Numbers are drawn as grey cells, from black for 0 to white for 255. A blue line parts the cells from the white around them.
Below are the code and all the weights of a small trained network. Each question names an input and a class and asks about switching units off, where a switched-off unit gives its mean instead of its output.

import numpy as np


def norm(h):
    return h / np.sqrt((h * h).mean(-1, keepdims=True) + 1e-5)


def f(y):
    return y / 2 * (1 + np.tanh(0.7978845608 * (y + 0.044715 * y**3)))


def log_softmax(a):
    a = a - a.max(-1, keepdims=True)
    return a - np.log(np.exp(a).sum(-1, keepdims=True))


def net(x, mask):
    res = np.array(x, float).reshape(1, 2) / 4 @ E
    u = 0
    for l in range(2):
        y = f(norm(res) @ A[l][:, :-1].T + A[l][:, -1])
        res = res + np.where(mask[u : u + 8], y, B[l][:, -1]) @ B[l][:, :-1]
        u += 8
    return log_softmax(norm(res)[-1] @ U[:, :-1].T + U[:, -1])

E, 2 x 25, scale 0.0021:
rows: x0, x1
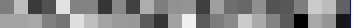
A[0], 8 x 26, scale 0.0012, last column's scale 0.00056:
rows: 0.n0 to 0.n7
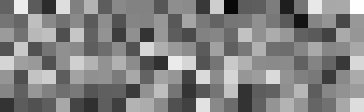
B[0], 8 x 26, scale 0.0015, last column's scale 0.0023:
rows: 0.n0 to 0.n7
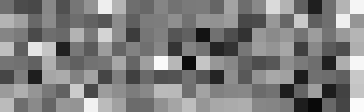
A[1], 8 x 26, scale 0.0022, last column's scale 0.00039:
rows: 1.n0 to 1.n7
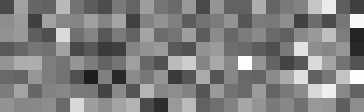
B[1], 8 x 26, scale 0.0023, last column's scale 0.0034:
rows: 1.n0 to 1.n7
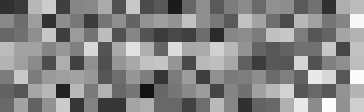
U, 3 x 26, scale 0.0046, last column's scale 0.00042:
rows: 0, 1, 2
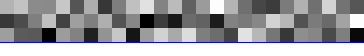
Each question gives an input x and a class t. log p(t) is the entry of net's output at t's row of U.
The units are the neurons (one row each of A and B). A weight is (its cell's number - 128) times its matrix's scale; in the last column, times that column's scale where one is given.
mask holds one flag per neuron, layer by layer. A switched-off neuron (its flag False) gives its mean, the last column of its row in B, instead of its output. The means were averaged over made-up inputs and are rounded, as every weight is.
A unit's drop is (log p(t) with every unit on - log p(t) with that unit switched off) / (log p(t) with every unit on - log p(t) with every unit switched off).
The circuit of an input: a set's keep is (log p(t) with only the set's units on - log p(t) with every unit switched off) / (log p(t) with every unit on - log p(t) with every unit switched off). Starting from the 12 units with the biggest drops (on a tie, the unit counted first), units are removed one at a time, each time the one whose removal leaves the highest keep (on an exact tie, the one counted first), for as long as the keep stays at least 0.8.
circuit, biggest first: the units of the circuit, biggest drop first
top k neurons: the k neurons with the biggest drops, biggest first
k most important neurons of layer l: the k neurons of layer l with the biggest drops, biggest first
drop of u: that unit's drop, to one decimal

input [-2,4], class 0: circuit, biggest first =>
(1.n7)
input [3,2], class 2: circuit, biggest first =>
(0.n0, 1.n1)
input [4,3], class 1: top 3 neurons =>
(0.n7, 0.n6, 1.n6)
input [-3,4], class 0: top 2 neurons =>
(1.n7, 0.n0)
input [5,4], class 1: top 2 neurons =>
(0.n7, 1.n6)
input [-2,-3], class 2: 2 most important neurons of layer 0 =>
(0.n7, 0.n6)
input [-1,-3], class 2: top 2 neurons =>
(0.n7, 1.n7)
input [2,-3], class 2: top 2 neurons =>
(0.n7, 0.n6)
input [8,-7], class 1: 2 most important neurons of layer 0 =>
(0.n4, 0.n1)
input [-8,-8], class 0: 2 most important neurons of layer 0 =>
(0.n0, 0.n3)
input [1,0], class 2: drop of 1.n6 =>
0.1
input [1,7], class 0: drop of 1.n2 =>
0.0
